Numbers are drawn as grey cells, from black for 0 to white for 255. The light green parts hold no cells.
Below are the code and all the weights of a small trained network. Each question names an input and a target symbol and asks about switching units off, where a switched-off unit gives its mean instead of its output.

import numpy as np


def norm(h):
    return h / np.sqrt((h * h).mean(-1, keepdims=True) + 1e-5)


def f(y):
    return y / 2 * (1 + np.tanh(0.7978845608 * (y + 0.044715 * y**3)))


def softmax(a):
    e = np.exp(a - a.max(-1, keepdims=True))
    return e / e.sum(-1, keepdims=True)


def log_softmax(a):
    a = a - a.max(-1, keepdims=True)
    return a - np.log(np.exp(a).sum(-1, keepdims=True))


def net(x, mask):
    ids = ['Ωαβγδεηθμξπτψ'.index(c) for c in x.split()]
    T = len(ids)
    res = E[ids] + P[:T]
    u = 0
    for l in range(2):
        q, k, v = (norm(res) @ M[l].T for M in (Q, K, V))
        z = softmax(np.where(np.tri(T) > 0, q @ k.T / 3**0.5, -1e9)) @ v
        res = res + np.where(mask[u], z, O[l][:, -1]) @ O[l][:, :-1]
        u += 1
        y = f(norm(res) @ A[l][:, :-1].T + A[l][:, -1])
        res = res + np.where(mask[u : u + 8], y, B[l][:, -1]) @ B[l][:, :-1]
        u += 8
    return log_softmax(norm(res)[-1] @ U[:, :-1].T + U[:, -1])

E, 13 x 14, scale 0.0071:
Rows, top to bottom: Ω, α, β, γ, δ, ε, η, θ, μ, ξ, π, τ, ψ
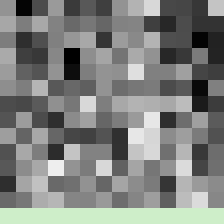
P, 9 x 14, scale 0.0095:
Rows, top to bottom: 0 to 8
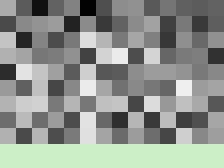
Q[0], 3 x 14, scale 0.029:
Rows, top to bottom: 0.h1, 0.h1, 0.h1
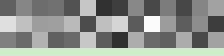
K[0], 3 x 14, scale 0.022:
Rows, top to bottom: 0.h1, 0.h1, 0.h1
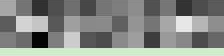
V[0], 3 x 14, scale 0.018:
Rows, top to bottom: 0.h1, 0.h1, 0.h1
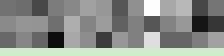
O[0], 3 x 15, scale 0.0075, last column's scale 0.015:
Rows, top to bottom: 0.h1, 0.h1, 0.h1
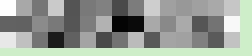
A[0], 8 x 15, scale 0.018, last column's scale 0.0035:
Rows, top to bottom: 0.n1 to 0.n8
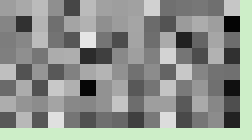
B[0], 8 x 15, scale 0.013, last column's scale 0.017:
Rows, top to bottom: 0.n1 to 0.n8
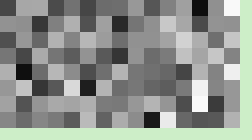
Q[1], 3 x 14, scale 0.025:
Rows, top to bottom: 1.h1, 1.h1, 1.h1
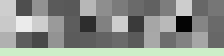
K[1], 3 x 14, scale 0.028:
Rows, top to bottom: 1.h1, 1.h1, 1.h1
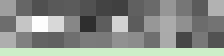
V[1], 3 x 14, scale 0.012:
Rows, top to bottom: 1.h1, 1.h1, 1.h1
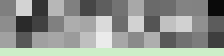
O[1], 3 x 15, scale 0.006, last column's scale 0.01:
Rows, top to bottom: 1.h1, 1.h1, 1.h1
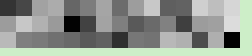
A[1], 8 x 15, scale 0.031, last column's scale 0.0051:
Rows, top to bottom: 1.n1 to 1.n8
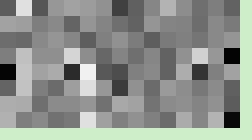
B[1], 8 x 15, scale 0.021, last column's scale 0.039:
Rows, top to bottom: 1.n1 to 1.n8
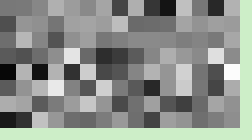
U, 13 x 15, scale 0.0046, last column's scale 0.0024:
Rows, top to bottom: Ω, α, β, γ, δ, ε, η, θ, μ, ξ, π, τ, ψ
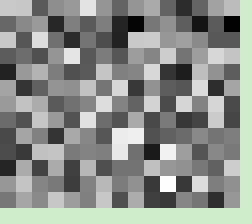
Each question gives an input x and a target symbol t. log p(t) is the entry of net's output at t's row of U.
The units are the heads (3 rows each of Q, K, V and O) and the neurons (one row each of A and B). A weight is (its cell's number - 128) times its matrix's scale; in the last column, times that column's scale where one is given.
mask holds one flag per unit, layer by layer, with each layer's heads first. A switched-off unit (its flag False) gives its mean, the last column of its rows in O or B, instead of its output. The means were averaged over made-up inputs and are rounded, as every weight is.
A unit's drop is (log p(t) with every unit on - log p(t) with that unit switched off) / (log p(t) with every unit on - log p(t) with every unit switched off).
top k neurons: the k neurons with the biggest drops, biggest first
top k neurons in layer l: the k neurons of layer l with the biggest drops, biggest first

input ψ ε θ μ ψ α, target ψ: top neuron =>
(0.n2)
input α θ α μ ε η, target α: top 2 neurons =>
(1.n5; 0.n1)
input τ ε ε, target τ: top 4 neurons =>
(1.n5; 1.n1; 0.n1; 1.n6)
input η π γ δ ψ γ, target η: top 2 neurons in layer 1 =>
(1.n5; 1.n1)
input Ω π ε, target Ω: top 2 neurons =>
(0.n5; 1.n7)
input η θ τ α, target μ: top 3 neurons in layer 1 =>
(1.n5; 1.n6; 1.n1)
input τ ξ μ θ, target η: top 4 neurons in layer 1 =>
(1.n5; 1.n2; 1.n1; 1.n6)
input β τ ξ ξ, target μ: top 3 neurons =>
(1.n5; 1.n6; 1.n1)
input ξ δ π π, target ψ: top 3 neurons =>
(0.n6; 1.n5; 1.n1)
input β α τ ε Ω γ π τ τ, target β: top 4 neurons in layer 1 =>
(1.n5; 1.n6; 1.n2; 1.n1)
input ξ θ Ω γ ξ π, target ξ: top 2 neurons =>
(1.n5; 0.n5)
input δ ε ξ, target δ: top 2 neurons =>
(1.n5; 1.n1)
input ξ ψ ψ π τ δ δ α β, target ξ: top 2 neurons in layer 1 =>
(1.n5; 1.n8)
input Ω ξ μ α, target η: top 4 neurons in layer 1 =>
(1.n5; 1.n2; 1.n1; 1.n6)
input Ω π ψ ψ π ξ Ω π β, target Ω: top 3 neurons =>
(1.n7; 1.n5; 0.n5)
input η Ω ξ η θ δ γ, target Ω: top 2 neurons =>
(1.n7; 1.n5)
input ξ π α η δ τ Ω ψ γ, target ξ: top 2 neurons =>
(1.n5; 0.n5)
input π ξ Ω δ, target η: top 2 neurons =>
(1.n5; 1.n2)
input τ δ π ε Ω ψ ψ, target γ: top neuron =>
(1.n4)
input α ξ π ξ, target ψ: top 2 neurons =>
(0.n6; 1.n5)
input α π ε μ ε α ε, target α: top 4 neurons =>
(1.n5; 0.n5; 1.n1; 1.n6)
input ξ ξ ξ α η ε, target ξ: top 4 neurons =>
(1.n5; 0.n5; 1.n8; 1.n1)
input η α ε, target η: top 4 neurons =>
(0.n5; 1.n5; 1.n1; 1.n6)
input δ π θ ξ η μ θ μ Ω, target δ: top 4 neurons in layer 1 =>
(1.n5; 1.n1; 1.n6; 1.n3)
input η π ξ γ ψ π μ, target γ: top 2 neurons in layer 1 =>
(1.n4; 1.n5)
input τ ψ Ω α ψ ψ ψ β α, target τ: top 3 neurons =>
(1.n5; 1.n1; 0.n1)
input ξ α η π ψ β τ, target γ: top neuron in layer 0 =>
(0.n7)
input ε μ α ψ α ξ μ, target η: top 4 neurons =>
(1.n5; 1.n2; 1.n1; 1.n6)
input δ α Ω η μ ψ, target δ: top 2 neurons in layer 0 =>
(0.n5; 0.n6)
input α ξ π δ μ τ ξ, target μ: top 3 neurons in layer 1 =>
(1.n5; 1.n6; 1.n1)
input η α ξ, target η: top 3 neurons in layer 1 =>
(1.n5; 1.n1; 1.n6)
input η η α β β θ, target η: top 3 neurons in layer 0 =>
(0.n5; 0.n1; 0.n8)
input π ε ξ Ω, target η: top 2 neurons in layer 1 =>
(1.n5; 1.n2)
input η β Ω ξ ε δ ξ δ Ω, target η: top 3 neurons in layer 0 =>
(0.n5; 0.n1; 0.n8)
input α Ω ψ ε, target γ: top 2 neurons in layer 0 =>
(0.n6; 0.n7)
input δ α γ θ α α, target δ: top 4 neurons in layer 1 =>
(1.n5; 1.n1; 1.n6; 1.n3)
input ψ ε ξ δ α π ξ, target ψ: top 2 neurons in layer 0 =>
(0.n6; 0.n8)
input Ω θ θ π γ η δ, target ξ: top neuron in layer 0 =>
(0.n1)
